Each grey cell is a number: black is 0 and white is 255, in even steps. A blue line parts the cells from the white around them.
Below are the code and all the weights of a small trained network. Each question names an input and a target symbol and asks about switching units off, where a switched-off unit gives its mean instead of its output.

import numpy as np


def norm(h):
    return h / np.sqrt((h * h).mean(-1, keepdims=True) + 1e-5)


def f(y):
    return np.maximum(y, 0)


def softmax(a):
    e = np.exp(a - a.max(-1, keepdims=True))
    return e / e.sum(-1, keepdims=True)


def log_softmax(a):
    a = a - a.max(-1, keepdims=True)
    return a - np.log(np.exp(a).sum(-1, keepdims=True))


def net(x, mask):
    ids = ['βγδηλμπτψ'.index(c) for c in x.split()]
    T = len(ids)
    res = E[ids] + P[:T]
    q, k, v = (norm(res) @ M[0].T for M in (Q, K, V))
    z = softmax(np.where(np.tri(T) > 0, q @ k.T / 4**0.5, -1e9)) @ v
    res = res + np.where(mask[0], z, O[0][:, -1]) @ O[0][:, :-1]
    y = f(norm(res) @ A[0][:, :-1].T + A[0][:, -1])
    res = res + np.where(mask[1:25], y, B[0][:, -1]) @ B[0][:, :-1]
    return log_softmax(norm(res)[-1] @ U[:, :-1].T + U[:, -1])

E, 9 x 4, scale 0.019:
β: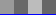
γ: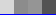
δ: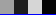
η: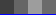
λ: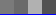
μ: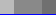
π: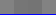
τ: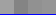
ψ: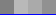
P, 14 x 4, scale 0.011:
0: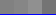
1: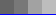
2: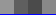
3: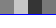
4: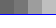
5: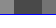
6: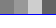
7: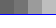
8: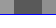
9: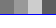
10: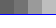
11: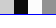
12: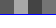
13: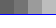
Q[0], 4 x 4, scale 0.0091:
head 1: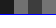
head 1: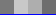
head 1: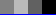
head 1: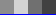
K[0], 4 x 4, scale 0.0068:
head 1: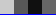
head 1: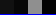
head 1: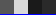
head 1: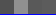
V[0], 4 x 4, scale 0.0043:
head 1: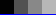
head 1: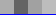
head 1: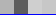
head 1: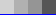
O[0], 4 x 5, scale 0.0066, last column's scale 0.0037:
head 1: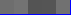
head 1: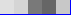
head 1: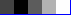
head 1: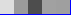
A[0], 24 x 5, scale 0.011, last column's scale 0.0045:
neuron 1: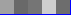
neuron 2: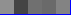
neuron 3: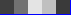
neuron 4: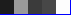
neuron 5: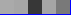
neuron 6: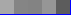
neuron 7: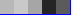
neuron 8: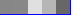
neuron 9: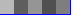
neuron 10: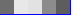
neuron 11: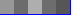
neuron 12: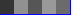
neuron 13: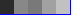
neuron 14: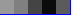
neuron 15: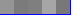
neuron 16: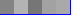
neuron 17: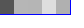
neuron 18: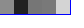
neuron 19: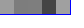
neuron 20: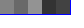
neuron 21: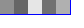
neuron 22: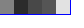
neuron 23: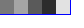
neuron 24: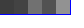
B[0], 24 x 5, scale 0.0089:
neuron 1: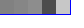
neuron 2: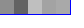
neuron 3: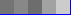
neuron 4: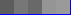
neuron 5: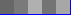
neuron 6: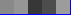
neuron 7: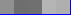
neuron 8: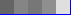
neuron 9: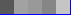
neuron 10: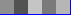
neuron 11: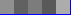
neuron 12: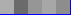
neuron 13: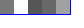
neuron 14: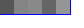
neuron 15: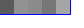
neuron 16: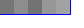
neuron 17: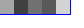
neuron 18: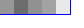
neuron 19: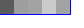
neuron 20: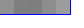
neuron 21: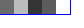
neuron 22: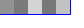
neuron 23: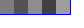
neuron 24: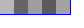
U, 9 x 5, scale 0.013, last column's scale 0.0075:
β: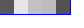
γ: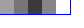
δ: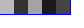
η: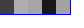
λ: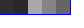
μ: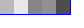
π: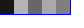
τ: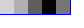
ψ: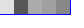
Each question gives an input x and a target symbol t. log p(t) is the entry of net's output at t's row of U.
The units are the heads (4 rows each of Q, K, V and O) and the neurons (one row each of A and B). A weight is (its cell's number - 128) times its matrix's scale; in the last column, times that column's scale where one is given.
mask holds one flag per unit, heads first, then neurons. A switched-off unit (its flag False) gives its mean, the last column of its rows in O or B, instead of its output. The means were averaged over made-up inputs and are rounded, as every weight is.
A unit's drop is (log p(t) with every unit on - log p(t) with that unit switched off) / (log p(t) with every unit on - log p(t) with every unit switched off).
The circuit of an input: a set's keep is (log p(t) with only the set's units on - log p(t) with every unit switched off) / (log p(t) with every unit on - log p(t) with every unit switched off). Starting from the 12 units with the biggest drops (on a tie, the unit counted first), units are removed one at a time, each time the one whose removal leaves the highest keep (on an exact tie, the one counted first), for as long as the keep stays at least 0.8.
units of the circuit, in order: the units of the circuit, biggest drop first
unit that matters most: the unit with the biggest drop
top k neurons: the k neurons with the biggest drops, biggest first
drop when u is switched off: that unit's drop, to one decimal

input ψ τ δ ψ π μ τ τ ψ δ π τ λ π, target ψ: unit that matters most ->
neuron 21
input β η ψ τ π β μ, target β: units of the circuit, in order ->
[neuron 19; neuron 17]
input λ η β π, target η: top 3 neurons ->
[neuron 23; neuron 5; neuron 18]
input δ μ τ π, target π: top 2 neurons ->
[neuron 4; neuron 17]
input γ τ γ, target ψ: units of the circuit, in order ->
[neuron 21; neuron 19]
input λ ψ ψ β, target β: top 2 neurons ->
[neuron 19; neuron 17]
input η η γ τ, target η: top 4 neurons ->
[neuron 23; neuron 5; neuron 18; neuron 3]
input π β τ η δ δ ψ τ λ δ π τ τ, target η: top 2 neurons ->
[neuron 5; neuron 18]
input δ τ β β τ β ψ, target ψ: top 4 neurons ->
[neuron 10; neuron 17; neuron 7; neuron 9]
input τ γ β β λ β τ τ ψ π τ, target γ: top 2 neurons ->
[neuron 17; neuron 22]
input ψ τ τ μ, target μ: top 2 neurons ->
[neuron 17; neuron 7]
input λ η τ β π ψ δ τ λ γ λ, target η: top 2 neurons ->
[neuron 21; neuron 13]
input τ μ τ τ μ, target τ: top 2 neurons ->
[neuron 6; neuron 1]
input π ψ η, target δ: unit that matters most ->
neuron 24
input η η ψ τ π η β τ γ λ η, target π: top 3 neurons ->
[neuron 13; neuron 3; neuron 4]
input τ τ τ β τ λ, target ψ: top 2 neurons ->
[neuron 18; neuron 2]
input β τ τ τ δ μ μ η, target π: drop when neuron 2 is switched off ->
0.0
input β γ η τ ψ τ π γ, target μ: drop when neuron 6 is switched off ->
0.1
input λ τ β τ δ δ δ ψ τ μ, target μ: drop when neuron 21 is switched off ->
0.4
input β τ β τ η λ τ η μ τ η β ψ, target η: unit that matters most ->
neuron 13
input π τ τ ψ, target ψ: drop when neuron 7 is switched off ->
0.2
